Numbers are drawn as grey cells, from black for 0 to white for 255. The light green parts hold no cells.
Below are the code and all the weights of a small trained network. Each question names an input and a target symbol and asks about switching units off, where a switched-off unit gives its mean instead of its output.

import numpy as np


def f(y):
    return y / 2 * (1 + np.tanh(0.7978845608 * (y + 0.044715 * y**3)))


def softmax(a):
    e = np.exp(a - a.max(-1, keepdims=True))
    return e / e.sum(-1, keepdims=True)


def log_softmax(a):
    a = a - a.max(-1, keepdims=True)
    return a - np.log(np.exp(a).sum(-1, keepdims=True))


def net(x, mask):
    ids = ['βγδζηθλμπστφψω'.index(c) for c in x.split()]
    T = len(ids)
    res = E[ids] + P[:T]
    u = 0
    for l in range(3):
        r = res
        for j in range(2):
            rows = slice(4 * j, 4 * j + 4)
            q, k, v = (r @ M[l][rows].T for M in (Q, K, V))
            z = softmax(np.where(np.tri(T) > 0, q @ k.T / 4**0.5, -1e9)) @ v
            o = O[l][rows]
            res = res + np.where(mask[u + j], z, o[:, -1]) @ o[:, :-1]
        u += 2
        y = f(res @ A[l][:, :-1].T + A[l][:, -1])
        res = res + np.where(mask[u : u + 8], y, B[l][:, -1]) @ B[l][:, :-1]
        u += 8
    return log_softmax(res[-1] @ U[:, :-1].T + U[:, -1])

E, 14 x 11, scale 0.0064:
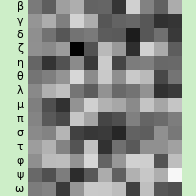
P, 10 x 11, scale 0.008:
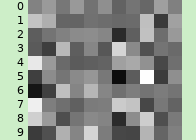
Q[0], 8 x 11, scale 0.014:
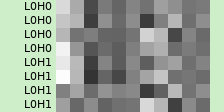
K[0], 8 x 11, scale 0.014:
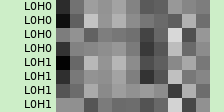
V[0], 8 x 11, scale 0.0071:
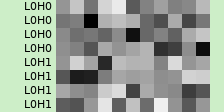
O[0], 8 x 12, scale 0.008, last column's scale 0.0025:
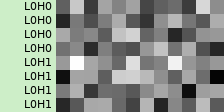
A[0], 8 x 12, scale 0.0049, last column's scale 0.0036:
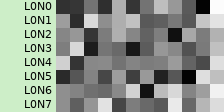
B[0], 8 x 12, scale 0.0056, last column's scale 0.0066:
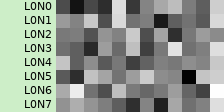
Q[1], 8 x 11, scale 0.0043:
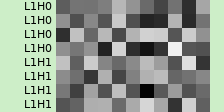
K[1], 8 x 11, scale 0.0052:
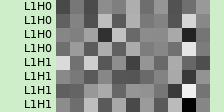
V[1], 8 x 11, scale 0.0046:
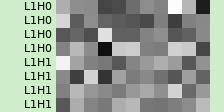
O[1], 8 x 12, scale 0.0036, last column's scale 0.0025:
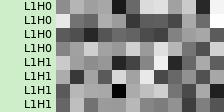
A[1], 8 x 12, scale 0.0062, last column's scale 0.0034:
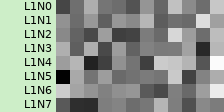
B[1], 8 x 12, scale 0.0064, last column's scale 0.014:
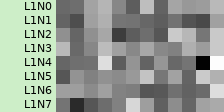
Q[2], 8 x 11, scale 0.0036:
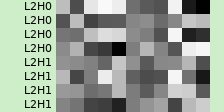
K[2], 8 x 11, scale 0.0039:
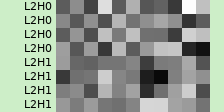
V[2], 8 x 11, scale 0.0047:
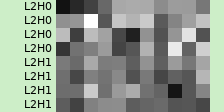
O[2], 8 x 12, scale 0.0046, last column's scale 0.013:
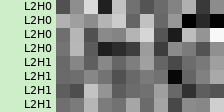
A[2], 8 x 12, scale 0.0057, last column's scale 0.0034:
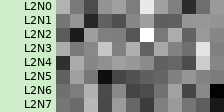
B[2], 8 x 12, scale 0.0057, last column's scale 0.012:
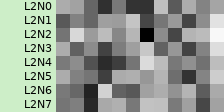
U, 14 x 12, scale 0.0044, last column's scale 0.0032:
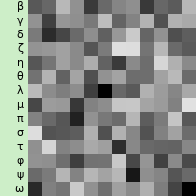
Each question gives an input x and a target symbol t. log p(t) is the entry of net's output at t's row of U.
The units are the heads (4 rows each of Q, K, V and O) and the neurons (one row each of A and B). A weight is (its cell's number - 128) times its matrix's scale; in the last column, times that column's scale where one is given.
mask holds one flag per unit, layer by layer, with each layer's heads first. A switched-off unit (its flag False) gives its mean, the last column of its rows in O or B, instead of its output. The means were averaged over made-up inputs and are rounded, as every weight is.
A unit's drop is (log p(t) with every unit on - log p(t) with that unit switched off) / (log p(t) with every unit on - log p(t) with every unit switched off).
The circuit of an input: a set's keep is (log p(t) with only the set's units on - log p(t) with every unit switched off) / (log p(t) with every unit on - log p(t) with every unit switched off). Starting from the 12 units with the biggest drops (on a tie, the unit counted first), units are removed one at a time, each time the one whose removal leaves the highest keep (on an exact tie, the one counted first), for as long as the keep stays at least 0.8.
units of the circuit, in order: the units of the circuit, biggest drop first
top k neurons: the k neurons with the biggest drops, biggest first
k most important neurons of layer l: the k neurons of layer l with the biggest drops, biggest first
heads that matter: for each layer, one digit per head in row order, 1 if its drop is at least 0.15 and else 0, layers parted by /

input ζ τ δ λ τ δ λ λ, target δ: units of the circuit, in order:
[L0H0 L0N0 L0H1]
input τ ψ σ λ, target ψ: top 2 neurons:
[L0N1 L0N3]
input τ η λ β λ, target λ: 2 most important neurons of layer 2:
[L2N1 L2N5]
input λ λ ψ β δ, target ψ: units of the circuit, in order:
[L0H0 L0H1]
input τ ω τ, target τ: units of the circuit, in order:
[L0H1 L0N6 L0H0]
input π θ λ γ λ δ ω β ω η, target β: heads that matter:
01 / 00 / 01
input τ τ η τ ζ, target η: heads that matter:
11 / 00 / 00
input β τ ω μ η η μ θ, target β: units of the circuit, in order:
[L0H1 L2H1 L1H0 L0N5]
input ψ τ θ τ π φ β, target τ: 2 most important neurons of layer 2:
[L2N2 L2N0]
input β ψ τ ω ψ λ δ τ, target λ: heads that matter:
10 / 00 / 10
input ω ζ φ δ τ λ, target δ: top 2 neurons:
[L0N0 L1N4]
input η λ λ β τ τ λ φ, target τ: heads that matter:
01 / 00 / 00
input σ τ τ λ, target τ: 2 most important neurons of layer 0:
[L0N6 L0N5]
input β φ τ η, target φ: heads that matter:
11 / 00 / 00
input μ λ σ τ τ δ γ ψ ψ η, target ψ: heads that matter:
11 / 00 / 00
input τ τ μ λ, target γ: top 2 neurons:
[L2N3 L2N2]
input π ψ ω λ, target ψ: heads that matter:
11 / 01 / 00
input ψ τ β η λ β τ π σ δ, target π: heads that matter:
11 / 00 / 00
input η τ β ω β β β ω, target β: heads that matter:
01 / 00 / 01
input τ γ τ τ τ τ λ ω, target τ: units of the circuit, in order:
[L0H1 L0H0 L0N6]
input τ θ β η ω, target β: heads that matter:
11 / 00 / 01
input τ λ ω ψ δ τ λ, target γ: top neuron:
[L0N0]
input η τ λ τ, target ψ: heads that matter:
11 / 01 / 10
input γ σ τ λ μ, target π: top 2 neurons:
[L2N5 L0N3]
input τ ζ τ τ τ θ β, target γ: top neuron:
[L2N3]
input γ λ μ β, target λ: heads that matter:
01 / 00 / 00
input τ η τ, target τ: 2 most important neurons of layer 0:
[L0N6 L0N5]
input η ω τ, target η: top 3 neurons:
[L2N2 L2N3 L0N0]
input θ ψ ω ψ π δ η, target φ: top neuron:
[L1N5]
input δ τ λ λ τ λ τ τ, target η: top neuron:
[L1N4]
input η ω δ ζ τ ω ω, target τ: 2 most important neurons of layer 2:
[L2N3 L2N4]
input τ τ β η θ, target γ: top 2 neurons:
[L2N3 L1N4]
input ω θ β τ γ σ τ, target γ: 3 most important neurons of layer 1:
[L1N7 L1N2 L1N4]
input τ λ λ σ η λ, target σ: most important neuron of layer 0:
[L0N3]
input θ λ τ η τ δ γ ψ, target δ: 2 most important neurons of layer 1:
[L1N4 L1N6]
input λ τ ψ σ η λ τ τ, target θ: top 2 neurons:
[L1N2 L2N1]
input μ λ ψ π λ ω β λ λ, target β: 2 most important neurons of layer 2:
[L2N2 L2N4]
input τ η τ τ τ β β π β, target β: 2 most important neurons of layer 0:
[L0N5 L0N1]
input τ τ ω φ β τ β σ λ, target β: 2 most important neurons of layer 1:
[L1N1 L1N3]
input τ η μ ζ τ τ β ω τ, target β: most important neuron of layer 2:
[L2N4]
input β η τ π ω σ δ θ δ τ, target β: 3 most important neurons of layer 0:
[L0N5 L0N6 L0N0]
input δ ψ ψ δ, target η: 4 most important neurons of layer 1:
[L1N4 L1N7 L1N5 L1N0]
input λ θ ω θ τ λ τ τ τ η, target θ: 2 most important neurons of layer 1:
[L1N2 L1N4]
